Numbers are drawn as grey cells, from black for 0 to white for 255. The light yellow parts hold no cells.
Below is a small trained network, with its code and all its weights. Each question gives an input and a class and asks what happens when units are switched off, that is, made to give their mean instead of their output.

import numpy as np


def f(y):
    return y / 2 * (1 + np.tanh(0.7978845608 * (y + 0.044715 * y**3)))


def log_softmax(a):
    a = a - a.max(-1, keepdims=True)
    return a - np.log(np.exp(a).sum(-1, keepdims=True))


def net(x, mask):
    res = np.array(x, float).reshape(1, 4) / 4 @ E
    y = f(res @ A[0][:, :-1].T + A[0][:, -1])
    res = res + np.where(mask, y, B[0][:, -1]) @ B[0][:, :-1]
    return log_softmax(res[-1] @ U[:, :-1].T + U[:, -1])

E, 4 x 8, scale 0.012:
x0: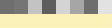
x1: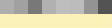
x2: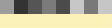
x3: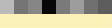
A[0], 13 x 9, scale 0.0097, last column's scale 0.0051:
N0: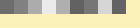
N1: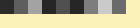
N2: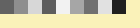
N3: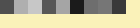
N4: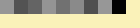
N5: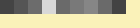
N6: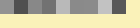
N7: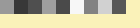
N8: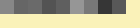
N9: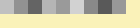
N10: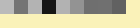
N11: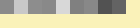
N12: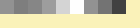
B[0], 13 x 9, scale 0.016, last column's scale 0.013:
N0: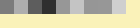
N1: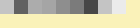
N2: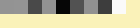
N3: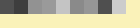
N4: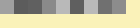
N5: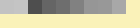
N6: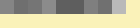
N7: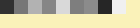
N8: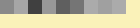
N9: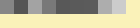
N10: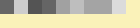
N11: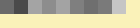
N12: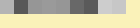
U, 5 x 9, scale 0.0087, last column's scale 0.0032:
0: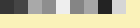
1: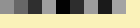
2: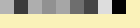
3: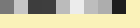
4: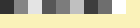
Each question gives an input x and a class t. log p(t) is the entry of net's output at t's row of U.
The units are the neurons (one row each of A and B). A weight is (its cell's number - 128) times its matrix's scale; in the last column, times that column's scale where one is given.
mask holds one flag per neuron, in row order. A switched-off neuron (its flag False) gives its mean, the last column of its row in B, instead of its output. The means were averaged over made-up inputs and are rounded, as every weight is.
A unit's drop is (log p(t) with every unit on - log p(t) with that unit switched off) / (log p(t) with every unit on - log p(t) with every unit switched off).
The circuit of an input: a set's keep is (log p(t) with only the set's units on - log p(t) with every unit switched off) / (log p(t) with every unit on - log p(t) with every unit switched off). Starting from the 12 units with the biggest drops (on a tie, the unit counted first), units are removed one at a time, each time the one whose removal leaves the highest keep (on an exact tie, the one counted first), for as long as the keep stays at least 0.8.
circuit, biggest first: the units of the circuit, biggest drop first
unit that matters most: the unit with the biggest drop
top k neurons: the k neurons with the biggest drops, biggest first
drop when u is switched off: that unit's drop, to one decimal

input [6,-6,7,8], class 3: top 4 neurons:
N10; N3; N11; N9
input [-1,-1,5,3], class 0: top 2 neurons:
N7; N2
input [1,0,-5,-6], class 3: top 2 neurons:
N0; N7
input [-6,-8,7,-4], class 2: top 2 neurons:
N1; N2
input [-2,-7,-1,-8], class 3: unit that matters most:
N0
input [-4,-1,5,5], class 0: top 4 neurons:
N2; N7; N0; N5
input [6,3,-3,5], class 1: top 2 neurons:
N2; N0
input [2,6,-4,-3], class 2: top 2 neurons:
N7; N12
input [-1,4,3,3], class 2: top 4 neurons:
N2; N9; N3; N12
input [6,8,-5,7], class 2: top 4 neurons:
N12; N11; N9; N0
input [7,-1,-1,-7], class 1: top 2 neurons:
N2; N10
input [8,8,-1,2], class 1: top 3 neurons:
N2; N1; N6
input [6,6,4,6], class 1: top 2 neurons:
N2; N1
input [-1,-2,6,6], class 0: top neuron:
N7
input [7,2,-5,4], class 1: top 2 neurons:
N2; N7
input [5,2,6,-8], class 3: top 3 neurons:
N0; N5; N3
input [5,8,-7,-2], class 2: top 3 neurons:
N12; N7; N9
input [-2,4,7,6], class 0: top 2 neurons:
N7; N0
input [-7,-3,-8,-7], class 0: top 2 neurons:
N2; N3
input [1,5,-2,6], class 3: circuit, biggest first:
N10
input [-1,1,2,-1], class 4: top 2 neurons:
N2; N3
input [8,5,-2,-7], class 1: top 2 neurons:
N2; N10
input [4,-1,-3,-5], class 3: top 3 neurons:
N0; N7; N9
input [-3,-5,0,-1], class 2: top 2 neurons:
N2; N1
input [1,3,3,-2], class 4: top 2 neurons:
N3; N1
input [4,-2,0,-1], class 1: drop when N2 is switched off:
0.3
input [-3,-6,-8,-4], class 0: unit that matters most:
N3
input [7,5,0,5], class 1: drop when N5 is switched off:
0.0
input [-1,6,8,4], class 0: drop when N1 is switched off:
0.1
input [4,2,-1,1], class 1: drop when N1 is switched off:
0.1
